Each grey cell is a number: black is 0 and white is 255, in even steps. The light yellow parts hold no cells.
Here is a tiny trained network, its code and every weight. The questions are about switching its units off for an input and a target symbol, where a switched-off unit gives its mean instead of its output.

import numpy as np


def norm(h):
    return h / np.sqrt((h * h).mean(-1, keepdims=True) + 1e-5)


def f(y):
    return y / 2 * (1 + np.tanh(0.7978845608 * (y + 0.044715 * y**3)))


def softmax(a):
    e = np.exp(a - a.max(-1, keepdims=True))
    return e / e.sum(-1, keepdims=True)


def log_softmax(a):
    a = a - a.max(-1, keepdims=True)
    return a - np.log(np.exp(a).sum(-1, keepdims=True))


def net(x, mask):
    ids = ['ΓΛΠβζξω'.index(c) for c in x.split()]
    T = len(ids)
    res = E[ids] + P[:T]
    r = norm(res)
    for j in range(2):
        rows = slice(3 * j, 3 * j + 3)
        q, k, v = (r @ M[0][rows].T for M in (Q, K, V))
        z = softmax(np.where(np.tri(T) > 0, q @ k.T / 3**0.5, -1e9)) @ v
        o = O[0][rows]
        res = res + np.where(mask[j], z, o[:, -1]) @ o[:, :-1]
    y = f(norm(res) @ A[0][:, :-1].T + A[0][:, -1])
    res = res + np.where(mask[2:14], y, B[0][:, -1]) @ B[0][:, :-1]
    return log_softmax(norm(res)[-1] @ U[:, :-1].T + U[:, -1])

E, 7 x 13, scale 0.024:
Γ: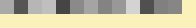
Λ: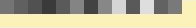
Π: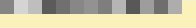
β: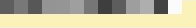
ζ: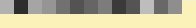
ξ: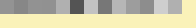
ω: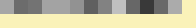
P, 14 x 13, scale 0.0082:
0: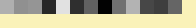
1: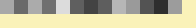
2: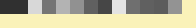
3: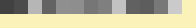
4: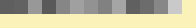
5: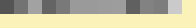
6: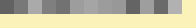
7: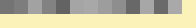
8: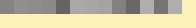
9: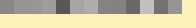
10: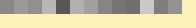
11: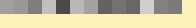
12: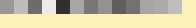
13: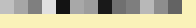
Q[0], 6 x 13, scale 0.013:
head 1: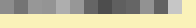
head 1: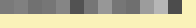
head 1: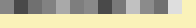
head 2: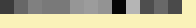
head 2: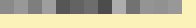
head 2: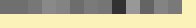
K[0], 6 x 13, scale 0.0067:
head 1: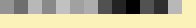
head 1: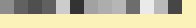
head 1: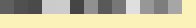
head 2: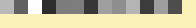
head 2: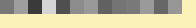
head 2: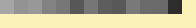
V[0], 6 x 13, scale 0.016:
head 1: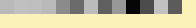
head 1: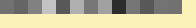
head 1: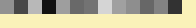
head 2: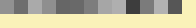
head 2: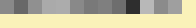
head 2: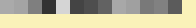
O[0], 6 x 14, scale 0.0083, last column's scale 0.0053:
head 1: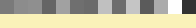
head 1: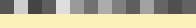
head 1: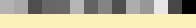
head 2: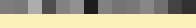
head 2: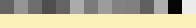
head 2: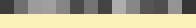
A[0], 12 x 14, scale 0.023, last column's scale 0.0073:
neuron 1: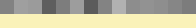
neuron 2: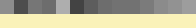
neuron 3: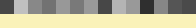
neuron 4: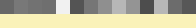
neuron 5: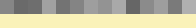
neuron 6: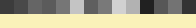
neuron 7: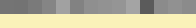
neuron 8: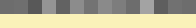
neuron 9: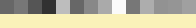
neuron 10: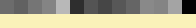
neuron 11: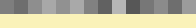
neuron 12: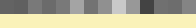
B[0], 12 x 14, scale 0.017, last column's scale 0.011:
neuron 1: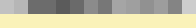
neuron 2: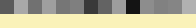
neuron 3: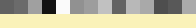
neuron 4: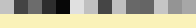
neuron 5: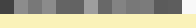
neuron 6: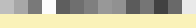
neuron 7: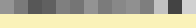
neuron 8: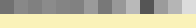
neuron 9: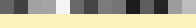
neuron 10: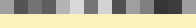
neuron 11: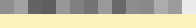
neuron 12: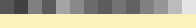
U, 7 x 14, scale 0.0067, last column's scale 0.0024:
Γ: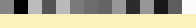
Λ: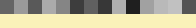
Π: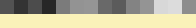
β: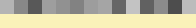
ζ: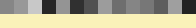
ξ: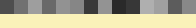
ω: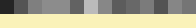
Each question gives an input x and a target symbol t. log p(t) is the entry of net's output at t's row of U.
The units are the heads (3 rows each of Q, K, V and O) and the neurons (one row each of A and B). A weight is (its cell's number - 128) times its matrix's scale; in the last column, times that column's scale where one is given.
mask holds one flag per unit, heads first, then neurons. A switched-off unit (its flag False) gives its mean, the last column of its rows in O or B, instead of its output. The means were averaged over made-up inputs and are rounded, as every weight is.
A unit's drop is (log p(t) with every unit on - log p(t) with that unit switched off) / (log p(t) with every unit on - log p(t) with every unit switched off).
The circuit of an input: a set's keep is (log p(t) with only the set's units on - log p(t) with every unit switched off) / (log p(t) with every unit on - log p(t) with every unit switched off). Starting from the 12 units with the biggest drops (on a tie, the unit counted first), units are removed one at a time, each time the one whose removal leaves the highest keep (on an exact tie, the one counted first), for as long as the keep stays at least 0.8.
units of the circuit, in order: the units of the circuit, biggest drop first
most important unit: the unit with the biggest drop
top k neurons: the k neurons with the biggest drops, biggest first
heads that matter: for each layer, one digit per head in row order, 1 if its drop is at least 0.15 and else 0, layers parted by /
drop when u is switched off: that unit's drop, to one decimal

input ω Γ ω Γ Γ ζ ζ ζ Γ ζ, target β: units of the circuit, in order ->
(neuron 12; neuron 9)
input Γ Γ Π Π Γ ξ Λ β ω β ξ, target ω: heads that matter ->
01
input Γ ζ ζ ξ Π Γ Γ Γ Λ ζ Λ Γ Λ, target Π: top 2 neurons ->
(neuron 8; neuron 2)
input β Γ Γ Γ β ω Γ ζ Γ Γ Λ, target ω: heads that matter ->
11
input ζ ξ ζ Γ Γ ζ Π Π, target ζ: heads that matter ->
10
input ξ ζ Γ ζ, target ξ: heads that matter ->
00
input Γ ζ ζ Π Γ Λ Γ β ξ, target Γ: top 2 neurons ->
(neuron 9; neuron 8)
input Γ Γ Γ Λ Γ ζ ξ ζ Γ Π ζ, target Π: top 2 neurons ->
(neuron 6; neuron 8)
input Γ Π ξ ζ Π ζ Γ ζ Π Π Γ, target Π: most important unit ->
neuron 6
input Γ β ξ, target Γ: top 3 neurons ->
(neuron 9; neuron 3; neuron 8)
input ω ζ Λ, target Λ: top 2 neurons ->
(neuron 1; neuron 6)
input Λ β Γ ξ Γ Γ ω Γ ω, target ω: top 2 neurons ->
(neuron 5; neuron 11)
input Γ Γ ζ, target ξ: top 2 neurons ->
(neuron 2; neuron 10)
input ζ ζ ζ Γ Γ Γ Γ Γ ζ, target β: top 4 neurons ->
(neuron 12; neuron 9; neuron 2; neuron 8)
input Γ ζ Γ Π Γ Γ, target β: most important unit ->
head 1
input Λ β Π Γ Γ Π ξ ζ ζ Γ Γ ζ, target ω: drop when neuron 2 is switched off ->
0.1
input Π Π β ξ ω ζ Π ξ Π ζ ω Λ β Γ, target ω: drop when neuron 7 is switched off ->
0.0
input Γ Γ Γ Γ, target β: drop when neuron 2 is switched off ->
0.1
